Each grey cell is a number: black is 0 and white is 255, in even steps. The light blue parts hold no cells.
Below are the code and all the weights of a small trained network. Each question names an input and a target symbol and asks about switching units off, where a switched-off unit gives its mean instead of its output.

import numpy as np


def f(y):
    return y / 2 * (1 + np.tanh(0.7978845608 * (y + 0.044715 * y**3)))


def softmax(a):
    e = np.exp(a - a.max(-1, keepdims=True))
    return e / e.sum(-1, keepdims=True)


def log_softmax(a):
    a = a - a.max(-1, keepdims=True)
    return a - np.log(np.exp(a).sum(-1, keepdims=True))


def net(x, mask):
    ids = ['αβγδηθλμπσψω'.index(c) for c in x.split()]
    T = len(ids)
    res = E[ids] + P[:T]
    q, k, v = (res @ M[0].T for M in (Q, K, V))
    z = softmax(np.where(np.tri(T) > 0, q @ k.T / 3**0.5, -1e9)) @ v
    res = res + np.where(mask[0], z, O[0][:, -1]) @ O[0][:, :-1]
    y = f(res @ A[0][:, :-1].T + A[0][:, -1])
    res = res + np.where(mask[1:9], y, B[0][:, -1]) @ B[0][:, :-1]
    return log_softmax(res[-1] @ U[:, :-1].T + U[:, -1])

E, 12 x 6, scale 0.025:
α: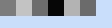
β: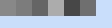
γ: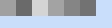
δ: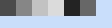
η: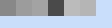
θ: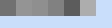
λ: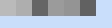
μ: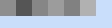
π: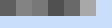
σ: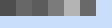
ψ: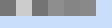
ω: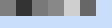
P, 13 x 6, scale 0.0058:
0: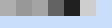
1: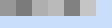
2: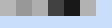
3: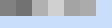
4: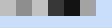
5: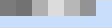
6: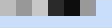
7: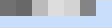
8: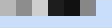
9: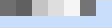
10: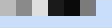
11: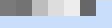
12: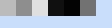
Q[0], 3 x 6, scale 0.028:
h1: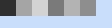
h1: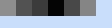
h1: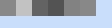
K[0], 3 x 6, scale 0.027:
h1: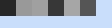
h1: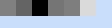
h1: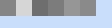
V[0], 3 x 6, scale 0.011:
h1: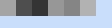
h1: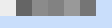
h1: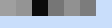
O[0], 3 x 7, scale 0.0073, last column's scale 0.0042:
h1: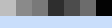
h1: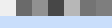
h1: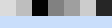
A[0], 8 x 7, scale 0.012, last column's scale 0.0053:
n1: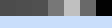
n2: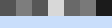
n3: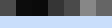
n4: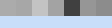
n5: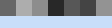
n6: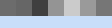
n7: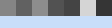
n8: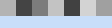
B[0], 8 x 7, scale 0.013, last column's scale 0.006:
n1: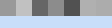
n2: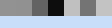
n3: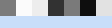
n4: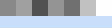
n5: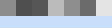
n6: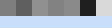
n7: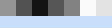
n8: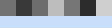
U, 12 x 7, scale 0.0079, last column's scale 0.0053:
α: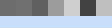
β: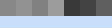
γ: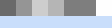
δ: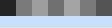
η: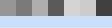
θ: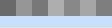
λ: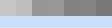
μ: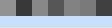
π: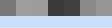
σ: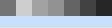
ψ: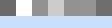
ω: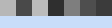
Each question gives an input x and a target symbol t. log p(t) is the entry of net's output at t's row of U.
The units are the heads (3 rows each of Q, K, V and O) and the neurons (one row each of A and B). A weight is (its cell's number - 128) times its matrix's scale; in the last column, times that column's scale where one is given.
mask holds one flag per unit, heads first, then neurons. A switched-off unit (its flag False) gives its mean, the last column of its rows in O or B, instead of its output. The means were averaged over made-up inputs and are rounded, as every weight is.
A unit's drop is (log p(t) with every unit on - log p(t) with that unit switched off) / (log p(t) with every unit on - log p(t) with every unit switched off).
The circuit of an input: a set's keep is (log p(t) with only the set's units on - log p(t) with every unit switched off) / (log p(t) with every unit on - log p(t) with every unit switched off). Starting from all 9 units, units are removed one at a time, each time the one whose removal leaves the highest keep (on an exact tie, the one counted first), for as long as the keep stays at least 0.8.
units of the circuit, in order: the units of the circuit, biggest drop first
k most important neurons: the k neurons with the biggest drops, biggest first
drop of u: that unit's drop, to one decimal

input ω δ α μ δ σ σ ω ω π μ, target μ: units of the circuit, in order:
(n7; n8; h1)
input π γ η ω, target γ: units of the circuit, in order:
(h1; n1; n2)
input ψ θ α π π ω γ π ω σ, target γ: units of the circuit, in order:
(h1; n1; n7)
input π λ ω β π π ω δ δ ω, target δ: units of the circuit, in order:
(h1)
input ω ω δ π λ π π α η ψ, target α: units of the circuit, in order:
(h1; n6; n2)
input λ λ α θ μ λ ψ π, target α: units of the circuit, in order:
(h1; n6)
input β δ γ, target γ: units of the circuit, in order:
(h1; n2)
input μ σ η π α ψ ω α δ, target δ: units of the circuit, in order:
(h1; n2)
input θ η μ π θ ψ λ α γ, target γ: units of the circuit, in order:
(h1; n7; n4)
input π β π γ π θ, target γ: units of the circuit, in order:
(h1; n2)
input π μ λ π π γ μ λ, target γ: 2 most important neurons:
(n2; n7)
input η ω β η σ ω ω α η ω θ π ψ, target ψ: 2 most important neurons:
(n7; n8)
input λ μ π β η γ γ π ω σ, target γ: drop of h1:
0.7
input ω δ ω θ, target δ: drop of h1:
1.1
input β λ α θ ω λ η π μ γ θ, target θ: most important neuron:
(n3)
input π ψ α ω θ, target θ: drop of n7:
0.2
